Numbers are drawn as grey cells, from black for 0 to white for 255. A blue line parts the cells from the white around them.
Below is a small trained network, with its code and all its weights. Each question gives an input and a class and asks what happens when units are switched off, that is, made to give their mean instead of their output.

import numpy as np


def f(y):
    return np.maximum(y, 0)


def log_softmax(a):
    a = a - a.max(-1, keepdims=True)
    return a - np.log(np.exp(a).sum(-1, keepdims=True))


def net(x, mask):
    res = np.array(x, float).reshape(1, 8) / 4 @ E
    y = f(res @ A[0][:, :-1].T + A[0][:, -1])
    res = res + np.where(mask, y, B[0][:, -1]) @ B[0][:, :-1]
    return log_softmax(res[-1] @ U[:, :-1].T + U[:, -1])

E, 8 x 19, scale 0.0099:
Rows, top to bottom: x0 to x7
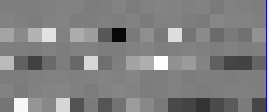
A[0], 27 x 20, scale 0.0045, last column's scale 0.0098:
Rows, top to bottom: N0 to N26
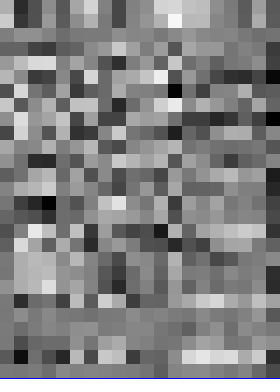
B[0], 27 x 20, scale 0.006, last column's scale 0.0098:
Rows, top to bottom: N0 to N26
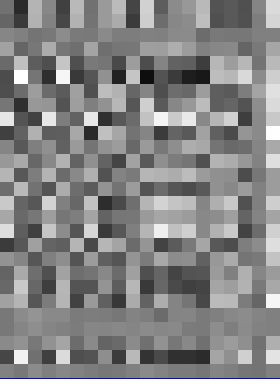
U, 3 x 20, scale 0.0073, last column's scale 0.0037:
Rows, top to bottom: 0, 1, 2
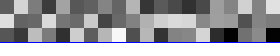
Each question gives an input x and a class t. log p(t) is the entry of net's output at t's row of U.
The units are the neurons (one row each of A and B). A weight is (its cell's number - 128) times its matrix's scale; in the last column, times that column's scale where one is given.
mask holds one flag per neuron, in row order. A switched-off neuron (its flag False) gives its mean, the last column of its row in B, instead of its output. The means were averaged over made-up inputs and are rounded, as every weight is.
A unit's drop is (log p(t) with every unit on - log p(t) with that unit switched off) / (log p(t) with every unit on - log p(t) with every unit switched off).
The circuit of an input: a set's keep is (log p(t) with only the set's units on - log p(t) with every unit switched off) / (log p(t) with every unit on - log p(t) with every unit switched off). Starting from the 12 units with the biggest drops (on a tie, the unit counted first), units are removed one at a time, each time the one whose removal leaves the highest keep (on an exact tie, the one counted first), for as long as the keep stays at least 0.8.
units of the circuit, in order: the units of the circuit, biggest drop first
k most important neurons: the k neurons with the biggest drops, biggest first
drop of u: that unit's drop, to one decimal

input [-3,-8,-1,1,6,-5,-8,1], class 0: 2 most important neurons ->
[N5 N16]
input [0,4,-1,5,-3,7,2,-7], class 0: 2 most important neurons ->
[N25 N8]
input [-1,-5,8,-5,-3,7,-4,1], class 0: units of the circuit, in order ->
[N20]
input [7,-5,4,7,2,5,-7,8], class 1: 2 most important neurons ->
[N8 N25]
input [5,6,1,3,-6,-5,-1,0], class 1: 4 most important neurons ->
[N16 N5 N25 N12]
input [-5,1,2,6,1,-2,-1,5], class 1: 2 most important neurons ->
[N8 N25]
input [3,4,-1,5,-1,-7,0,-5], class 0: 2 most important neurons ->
[N25 N8]
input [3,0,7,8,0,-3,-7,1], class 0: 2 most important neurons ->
[N20 N4]
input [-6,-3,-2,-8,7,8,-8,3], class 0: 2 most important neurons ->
[N5 N16]
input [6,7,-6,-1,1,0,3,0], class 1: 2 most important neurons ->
[N14 N25]
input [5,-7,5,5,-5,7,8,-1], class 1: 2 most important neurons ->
[N16 N25]
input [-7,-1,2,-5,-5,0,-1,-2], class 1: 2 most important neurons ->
[N16 N5]
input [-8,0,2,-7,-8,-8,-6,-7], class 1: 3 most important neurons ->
[N16 N12 N5]
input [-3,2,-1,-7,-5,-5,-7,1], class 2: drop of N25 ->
0.2
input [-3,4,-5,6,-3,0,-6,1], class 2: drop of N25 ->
0.1
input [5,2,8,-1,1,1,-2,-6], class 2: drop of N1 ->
0.5
